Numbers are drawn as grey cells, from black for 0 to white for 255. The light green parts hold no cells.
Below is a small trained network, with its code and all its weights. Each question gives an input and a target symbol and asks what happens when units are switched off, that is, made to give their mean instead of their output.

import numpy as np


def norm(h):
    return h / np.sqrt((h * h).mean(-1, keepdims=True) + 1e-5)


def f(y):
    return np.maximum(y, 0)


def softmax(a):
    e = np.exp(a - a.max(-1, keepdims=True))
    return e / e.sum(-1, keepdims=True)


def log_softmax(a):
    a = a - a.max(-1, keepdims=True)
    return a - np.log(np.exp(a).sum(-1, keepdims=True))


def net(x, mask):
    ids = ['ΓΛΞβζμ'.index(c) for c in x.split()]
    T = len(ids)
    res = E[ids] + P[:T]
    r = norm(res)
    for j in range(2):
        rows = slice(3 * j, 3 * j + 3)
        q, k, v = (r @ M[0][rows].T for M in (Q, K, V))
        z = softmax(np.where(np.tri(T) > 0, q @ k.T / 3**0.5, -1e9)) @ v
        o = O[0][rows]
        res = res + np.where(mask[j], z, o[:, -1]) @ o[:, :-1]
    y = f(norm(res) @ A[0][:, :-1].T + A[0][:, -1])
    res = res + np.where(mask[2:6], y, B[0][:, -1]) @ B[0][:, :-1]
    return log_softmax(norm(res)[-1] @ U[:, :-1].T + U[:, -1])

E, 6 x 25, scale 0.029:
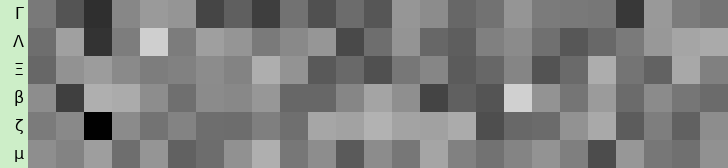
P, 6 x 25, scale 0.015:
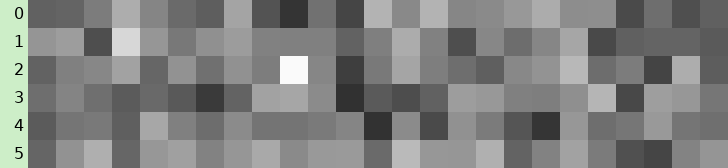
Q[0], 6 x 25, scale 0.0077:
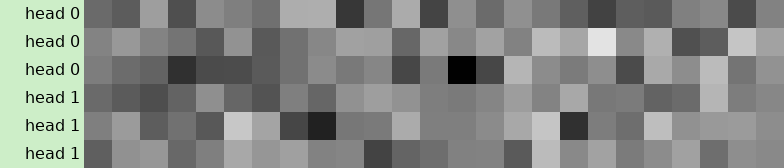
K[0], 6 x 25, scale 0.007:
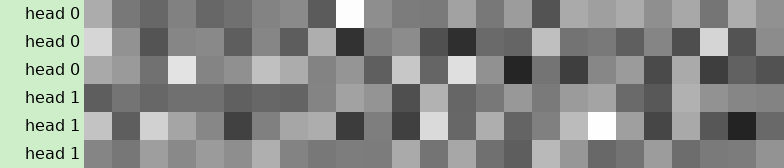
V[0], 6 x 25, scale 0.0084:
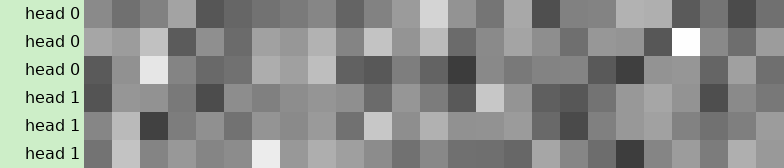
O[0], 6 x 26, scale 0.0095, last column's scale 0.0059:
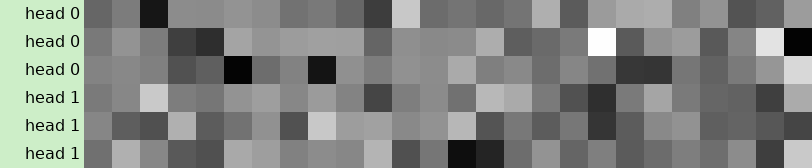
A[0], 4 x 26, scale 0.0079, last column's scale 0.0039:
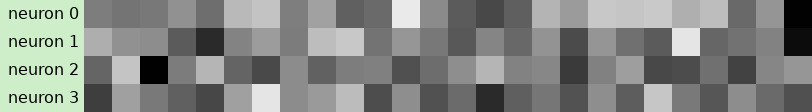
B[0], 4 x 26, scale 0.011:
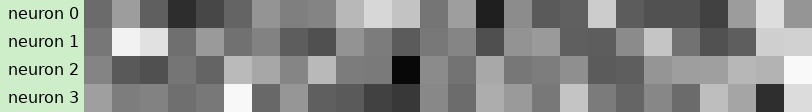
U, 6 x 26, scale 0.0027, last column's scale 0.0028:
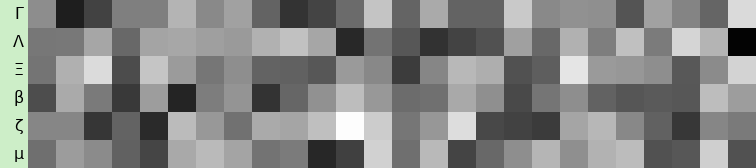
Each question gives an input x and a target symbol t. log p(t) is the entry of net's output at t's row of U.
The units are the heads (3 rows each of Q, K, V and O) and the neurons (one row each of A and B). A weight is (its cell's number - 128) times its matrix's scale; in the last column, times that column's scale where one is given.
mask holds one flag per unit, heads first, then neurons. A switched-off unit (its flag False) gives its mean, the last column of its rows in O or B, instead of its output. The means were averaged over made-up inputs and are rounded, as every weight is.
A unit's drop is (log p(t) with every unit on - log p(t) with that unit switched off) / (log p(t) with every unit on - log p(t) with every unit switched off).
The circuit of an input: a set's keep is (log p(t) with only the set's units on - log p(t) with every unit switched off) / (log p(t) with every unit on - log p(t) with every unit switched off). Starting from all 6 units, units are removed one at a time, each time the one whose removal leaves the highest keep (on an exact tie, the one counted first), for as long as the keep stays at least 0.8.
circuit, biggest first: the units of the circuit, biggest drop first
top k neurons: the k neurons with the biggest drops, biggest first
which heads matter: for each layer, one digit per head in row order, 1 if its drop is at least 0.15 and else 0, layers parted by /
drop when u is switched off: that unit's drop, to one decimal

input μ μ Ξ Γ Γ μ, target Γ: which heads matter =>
01
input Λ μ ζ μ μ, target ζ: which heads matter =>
01
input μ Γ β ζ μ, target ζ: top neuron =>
neuron 3
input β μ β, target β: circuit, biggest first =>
neuron 0; head 0; head 1
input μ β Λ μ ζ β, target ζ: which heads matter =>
01
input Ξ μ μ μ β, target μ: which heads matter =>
10
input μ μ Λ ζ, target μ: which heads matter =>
10
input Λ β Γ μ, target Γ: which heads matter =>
11
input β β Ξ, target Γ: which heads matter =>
10
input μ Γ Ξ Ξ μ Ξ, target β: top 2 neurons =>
neuron 2; neuron 3
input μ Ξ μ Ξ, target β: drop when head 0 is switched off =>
1.3
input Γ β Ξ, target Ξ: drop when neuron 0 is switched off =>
0.0
